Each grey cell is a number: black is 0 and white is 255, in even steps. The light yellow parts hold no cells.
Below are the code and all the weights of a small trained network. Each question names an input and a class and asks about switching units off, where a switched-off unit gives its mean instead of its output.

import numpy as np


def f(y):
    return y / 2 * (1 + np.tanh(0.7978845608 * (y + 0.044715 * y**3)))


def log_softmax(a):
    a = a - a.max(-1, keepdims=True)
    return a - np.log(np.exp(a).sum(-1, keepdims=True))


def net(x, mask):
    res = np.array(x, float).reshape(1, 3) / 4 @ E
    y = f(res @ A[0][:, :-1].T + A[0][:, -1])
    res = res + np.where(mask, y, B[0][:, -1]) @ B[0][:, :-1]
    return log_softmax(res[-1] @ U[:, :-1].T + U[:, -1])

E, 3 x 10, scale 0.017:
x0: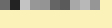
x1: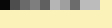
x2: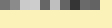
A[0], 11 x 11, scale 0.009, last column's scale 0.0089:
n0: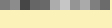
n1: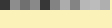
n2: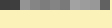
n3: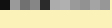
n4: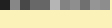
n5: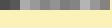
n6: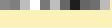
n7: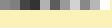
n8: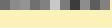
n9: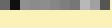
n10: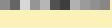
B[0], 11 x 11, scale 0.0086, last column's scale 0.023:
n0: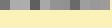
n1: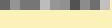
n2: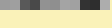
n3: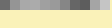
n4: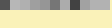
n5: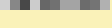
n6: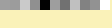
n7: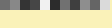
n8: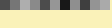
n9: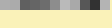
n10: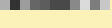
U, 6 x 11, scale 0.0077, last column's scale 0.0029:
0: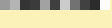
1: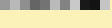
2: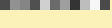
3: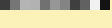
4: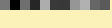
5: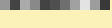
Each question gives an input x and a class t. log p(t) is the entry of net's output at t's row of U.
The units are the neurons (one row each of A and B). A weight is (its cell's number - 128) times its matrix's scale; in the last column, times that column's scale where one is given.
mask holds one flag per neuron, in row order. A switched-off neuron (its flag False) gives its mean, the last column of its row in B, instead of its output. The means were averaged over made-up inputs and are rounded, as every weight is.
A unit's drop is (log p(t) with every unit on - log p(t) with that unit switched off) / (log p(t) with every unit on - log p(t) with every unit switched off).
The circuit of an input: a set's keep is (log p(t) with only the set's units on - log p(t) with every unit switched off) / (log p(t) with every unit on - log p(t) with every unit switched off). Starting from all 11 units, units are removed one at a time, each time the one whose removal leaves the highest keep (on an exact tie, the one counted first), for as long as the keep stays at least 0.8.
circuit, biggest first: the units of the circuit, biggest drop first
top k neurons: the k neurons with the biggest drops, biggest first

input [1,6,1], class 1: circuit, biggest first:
[n2]
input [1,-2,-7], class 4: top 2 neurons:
[n9; n2]
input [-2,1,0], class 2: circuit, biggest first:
[n6; n9]
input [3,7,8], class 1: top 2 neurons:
[n9; n2]
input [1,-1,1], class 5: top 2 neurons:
[n7; n2]
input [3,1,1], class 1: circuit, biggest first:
[n9; n2]
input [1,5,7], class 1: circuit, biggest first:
[n9; n2]
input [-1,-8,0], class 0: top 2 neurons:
[n6; n8]
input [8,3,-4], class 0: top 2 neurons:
[n9; n2]
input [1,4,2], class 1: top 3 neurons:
[n2; n9; n5]
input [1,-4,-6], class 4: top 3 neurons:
[n9; n2; n5]
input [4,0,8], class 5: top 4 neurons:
[n10; n6; n1; n3]
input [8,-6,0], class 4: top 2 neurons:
[n6; n4]
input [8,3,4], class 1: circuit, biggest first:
[n9]
